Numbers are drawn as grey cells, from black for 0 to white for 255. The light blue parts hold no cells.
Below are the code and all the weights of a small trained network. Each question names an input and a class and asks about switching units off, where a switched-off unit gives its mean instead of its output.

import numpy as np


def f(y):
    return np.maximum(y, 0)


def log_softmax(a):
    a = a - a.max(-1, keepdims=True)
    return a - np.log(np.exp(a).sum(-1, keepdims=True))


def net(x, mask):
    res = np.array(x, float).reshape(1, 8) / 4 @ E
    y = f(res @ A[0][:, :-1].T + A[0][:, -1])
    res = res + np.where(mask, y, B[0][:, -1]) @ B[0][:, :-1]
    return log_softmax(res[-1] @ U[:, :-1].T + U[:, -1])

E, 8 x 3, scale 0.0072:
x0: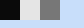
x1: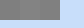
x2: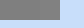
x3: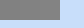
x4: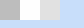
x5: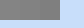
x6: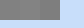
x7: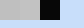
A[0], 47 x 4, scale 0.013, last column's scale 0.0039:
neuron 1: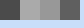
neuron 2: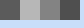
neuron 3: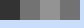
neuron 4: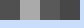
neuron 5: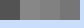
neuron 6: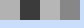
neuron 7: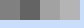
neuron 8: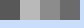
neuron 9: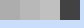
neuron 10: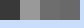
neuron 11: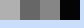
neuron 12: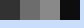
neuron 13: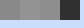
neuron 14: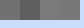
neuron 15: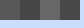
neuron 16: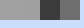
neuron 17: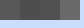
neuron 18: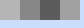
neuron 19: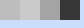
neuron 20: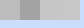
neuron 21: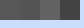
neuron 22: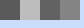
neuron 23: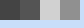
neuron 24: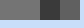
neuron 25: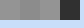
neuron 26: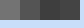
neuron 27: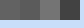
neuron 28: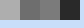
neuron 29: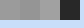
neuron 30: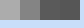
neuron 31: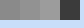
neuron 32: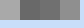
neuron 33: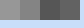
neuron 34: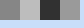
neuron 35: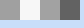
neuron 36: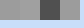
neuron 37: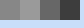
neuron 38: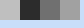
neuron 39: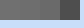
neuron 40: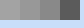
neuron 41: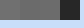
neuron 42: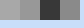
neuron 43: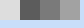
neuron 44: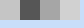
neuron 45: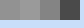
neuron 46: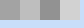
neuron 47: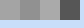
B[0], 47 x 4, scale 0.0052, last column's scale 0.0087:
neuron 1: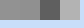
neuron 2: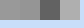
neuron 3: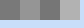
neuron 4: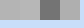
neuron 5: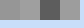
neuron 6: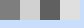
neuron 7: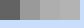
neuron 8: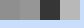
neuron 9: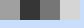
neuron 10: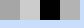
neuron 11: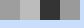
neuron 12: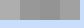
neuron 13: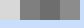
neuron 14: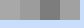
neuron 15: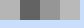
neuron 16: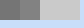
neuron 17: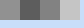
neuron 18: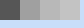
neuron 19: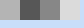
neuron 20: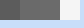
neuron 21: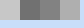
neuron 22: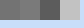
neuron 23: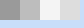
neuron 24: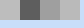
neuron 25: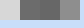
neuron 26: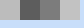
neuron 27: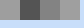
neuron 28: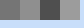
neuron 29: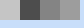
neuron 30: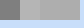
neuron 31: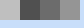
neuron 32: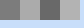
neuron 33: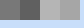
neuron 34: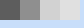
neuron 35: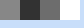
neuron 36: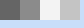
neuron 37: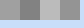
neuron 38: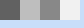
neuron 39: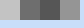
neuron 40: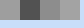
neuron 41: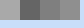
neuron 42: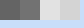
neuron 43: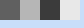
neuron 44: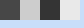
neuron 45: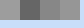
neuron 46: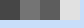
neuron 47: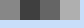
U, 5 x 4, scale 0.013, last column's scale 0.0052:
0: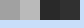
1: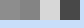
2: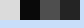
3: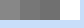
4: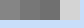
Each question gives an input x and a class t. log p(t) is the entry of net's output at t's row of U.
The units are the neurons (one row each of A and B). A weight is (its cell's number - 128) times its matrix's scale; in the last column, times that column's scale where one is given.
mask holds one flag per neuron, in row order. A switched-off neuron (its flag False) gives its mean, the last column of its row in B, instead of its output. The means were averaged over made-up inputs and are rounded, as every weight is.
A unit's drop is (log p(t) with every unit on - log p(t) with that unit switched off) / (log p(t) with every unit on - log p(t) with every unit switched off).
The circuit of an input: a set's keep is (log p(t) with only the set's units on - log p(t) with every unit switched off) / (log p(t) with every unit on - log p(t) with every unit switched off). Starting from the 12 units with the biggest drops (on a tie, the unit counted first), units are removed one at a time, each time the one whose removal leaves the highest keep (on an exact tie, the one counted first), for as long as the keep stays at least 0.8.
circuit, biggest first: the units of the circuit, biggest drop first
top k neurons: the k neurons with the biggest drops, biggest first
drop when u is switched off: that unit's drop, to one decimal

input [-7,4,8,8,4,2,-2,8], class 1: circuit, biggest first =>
neuron 42; neuron 36
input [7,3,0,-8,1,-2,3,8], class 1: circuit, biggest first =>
neuron 34; neuron 36
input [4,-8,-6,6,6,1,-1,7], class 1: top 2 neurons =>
neuron 34; neuron 36
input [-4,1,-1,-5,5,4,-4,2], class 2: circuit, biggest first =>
neuron 9; neuron 19
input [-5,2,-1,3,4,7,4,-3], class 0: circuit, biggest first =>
neuron 44; neuron 6; neuron 42
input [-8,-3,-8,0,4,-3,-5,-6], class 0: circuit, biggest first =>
neuron 44; neuron 6; neuron 43
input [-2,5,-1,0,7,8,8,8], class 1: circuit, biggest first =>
neuron 36; neuron 42
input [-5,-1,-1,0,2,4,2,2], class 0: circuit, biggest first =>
neuron 43; neuron 44
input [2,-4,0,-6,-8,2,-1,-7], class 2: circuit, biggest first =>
neuron 21; neuron 15
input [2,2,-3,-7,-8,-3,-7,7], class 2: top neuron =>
neuron 26
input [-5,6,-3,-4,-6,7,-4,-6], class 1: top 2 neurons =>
neuron 23; neuron 38
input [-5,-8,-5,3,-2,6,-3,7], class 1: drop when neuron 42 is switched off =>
0.2
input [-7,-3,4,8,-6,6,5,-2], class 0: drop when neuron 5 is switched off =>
0.0
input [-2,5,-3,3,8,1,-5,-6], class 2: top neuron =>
neuron 9
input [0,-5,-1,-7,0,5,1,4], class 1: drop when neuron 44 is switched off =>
0.1
